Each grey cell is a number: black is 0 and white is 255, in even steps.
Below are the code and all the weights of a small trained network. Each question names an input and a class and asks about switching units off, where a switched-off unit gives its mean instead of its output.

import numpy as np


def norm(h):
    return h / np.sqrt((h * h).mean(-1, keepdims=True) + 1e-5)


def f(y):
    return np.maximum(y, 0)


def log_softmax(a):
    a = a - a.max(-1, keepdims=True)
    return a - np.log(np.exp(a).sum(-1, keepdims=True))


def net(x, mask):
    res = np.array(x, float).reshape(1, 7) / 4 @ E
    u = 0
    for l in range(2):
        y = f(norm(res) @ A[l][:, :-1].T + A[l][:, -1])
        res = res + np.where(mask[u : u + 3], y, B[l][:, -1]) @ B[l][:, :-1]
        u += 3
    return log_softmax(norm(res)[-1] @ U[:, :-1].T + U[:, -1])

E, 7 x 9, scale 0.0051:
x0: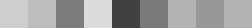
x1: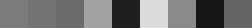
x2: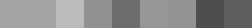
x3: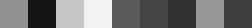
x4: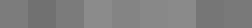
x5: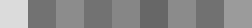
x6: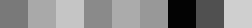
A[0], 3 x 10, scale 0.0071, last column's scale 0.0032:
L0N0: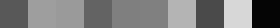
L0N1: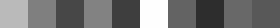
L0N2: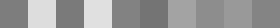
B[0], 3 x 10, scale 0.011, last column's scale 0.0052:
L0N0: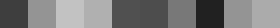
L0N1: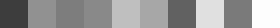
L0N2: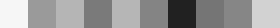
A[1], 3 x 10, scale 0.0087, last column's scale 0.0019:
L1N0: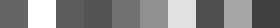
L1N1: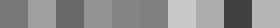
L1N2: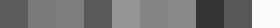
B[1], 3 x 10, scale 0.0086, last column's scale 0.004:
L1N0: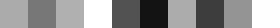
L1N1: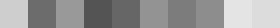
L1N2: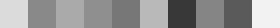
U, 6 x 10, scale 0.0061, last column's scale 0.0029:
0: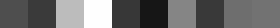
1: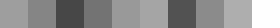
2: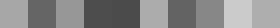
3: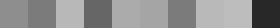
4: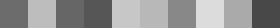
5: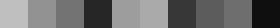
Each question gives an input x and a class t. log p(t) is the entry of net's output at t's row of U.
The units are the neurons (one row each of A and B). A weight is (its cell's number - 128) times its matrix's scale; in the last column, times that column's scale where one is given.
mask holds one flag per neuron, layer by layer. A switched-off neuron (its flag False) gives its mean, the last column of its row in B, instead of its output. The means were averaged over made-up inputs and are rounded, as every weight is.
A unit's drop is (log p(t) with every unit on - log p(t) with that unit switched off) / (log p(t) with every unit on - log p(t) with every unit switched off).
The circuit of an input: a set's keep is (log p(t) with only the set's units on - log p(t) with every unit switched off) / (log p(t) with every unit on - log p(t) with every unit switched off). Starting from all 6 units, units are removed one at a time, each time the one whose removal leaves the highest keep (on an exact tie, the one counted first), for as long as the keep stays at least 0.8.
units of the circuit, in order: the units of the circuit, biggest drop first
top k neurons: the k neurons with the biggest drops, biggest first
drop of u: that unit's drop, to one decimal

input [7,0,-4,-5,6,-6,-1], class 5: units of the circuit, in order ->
[L0N2]
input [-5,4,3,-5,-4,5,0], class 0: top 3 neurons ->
[L0N0, L1N0, L0N2]
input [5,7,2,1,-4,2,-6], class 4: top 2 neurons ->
[L0N1, L1N0]
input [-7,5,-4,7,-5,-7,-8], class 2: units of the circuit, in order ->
[L1N0, L1N1, L0N0]
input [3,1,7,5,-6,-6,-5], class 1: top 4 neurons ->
[L1N0, L0N0, L0N2, L1N1]
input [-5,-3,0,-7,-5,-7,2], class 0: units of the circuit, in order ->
[L1N0, L0N1]
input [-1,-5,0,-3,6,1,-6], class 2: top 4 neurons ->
[L1N1, L0N1, L0N0, L0N2]
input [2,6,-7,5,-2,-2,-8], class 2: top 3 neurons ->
[L1N1, L1N0, L0N0]
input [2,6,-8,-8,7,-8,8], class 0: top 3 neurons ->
[L0N0, L1N0, L1N1]
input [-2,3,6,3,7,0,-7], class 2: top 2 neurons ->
[L1N1, L0N2]
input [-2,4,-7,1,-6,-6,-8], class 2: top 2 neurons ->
[L1N1, L0N1]
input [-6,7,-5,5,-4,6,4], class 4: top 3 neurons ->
[L0N1, L1N0, L0N0]
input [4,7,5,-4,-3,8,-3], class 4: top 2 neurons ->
[L0N1, L0N2]
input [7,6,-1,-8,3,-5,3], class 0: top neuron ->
[L0N0]
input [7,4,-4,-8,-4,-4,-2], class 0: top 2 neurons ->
[L1N0, L0N0]
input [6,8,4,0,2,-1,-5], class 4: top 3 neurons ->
[L0N1, L1N0, L1N2]
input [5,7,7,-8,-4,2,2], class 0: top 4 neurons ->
[L1N0, L0N0, L1N1, L1N2]
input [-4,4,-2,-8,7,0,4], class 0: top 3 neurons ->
[L1N0, L0N0, L0N2]
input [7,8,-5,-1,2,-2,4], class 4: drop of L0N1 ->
0.8
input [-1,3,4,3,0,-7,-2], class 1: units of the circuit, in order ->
[L1N0]
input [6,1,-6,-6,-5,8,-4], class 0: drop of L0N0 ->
0.1
